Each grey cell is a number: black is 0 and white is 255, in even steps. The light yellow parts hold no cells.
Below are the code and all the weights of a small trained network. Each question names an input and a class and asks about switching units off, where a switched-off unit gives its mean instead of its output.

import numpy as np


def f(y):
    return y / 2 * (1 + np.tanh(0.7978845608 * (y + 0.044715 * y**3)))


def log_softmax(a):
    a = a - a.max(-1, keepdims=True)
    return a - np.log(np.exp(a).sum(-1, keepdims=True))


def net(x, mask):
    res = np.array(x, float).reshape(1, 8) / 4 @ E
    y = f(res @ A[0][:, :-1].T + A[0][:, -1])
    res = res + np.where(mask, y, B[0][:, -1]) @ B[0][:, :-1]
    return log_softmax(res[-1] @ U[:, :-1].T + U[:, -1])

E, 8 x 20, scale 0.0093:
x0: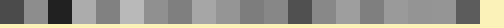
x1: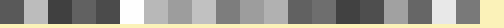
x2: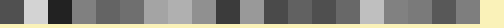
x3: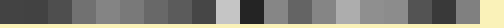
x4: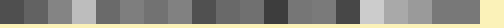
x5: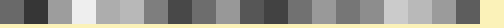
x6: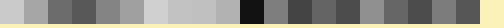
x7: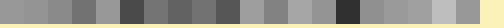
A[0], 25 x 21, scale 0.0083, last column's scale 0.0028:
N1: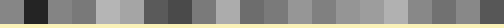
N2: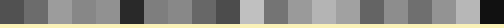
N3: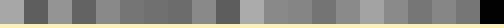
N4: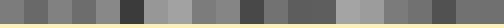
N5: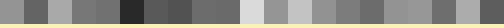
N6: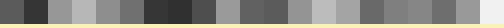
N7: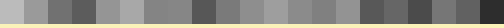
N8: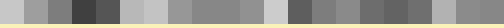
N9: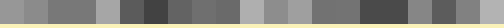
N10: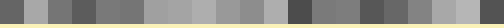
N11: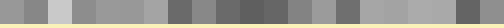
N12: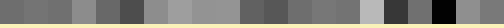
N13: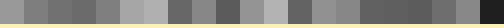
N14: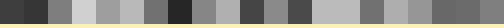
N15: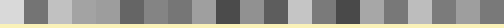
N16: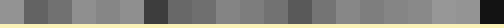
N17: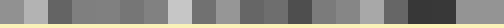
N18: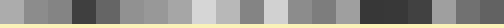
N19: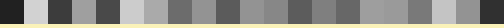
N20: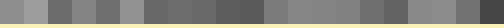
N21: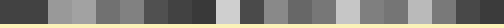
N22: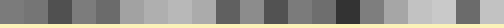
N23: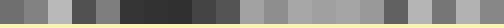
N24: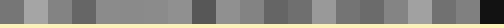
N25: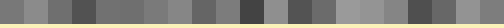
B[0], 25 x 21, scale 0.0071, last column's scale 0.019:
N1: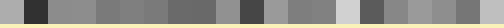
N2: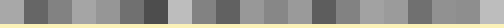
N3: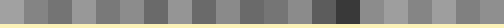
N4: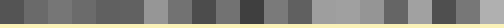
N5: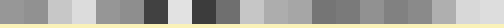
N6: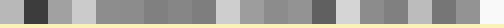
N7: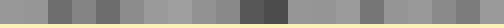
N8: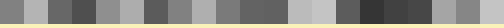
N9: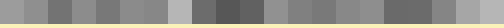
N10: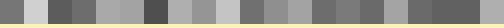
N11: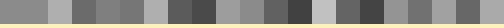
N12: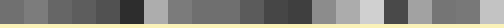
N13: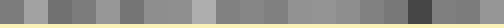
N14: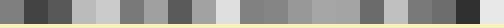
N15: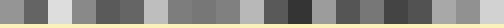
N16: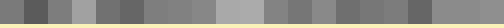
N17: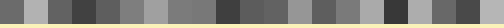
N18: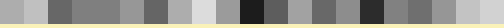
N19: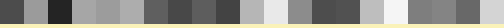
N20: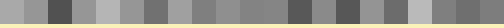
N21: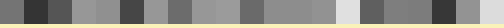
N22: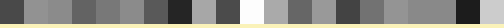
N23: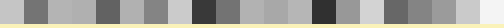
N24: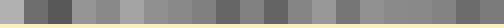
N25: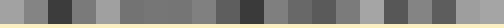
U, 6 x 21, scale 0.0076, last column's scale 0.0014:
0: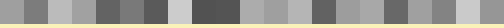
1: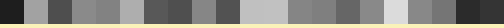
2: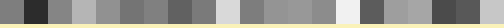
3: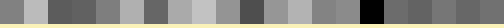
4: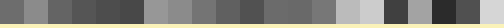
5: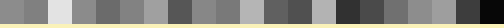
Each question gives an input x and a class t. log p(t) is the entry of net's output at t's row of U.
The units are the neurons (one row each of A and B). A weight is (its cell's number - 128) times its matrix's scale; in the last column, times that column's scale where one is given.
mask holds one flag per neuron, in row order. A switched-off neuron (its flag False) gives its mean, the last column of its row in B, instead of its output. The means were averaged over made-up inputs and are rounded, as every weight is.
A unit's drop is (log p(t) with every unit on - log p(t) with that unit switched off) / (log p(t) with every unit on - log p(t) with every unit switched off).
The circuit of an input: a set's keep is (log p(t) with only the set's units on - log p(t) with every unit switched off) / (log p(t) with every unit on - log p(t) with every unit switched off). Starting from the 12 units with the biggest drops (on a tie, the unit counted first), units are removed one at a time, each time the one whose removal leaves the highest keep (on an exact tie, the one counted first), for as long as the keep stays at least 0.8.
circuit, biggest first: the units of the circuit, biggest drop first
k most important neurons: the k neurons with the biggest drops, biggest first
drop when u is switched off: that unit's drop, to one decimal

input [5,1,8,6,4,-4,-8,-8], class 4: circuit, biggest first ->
(N12)
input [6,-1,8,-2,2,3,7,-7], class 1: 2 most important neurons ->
(N19 N22)
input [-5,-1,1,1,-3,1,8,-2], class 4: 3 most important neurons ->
(N12 N17 N4)
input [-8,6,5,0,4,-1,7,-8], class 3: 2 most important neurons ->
(N8 N18)
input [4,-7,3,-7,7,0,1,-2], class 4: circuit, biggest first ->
(N12 N5)
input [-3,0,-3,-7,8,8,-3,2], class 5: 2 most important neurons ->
(N15 N11)
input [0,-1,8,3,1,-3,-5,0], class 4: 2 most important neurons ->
(N12 N6)
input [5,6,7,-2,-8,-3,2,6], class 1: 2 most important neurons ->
(N19 N22)
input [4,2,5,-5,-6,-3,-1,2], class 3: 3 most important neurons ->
(N18 N8 N10)
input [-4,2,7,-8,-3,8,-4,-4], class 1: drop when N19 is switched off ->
0.3
